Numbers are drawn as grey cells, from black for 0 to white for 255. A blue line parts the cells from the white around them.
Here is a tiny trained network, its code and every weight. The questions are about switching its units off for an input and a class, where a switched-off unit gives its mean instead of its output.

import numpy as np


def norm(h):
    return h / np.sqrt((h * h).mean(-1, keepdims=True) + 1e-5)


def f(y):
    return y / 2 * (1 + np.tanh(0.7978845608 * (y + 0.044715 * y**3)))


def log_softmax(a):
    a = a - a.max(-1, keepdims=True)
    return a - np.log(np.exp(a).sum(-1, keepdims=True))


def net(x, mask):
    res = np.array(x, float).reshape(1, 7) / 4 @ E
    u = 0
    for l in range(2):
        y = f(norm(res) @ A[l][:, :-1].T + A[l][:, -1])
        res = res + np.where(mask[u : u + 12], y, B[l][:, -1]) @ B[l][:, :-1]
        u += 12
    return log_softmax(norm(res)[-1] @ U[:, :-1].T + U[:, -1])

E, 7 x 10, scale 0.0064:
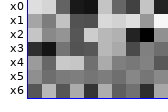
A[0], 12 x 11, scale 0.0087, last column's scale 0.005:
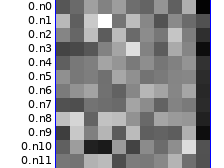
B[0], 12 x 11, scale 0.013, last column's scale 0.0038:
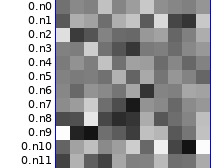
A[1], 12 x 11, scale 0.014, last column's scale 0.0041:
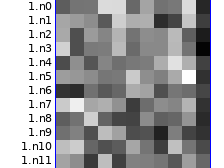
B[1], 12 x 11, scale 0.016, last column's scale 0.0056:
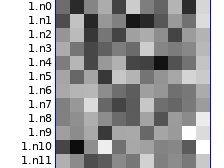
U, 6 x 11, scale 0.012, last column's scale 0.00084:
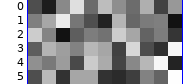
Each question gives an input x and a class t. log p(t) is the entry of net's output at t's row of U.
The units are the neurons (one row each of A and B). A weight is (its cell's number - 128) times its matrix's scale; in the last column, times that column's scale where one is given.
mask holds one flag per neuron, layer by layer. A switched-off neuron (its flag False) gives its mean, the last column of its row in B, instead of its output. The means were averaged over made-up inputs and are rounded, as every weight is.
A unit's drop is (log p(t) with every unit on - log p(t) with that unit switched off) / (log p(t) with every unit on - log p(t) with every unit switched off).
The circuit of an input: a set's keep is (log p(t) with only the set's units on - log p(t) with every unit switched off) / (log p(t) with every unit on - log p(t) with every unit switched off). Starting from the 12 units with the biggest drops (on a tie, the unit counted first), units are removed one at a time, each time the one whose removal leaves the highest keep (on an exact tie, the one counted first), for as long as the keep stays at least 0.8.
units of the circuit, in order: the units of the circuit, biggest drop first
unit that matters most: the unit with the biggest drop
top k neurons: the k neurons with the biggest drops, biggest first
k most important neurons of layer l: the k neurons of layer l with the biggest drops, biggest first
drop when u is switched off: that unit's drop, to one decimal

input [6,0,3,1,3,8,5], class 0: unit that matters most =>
1.n10
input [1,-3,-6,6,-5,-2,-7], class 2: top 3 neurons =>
(0.n2, 0.n8, 1.n2)
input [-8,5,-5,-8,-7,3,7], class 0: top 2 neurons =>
(1.n0, 0.n0)
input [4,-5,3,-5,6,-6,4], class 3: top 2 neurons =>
(0.n1, 0.n7)
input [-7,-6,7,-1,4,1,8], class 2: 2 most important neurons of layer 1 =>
(1.n11, 1.n10)
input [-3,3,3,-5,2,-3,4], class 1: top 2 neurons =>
(0.n8, 1.n8)
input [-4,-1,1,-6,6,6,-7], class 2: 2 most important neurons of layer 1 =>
(1.n2, 1.n3)
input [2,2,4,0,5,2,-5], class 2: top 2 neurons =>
(0.n2, 0.n10)
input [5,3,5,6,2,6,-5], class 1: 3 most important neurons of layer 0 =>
(0.n7, 0.n3, 0.n9)
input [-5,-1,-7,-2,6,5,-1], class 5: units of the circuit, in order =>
(1.n4, 0.n10)
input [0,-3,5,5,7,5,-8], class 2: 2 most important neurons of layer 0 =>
(0.n2, 0.n10)
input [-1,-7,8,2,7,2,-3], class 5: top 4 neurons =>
(1.n1, 0.n10, 1.n5, 0.n1)
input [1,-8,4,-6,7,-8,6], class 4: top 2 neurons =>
(1.n9, 0.n10)
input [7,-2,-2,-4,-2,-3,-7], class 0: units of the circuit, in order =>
(1.n10)
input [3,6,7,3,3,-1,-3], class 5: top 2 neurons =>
(1.n1, 1.n9)
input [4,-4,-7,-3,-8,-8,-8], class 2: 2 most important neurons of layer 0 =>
(0.n2, 0.n1)
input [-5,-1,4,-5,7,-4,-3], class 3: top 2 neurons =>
(0.n1, 1.n10)
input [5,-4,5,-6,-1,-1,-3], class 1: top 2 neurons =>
(1.n7, 0.n8)
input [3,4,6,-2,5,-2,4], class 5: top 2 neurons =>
(1.n1, 0.n10)
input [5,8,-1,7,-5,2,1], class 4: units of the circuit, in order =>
(1.n5)
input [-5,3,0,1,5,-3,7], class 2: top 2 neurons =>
(0.n9, 1.n11)
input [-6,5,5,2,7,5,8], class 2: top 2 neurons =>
(0.n9, 1.n11)
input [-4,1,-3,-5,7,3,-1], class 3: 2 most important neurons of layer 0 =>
(0.n1, 0.n11)
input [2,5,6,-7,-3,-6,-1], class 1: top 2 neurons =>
(0.n8, 1.n7)
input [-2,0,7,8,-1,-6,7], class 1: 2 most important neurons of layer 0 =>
(0.n3, 0.n7)
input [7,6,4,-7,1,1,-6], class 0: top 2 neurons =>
(1.n10, 0.n7)
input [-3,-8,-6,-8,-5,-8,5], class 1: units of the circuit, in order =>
(1.n7)
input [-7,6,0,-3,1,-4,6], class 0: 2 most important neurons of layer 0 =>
(0.n0, 0.n2)
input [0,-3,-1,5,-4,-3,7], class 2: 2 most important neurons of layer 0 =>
(0.n9, 0.n8)
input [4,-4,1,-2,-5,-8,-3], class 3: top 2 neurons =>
(0.n10, 1.n0)
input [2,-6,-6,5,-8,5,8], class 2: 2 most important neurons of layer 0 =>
(0.n9, 0.n1)
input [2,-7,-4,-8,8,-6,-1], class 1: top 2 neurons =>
(0.n8, 0.n10)
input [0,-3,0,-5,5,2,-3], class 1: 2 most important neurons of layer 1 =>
(1.n8, 1.n10)
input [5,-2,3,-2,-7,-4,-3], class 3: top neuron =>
(0.n10)
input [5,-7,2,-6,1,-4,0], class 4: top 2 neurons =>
(1.n9, 0.n7)
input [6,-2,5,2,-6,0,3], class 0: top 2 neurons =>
(1.n10, 0.n1)
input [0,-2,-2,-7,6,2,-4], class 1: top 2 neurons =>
(0.n8, 1.n8)
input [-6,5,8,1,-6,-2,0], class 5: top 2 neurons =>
(1.n1, 1.n10)
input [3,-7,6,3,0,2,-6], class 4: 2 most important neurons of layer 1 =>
(1.n9, 1.n11)
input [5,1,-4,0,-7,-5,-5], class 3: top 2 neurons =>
(0.n10, 0.n9)
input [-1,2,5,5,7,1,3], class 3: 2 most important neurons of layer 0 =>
(0.n1, 0.n8)
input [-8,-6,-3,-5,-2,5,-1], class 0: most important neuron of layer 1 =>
(1.n0)
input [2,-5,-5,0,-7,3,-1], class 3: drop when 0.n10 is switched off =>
1.0
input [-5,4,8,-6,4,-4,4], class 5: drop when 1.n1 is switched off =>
1.5
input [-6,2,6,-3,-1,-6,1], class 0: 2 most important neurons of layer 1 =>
(1.n0, 1.n4)
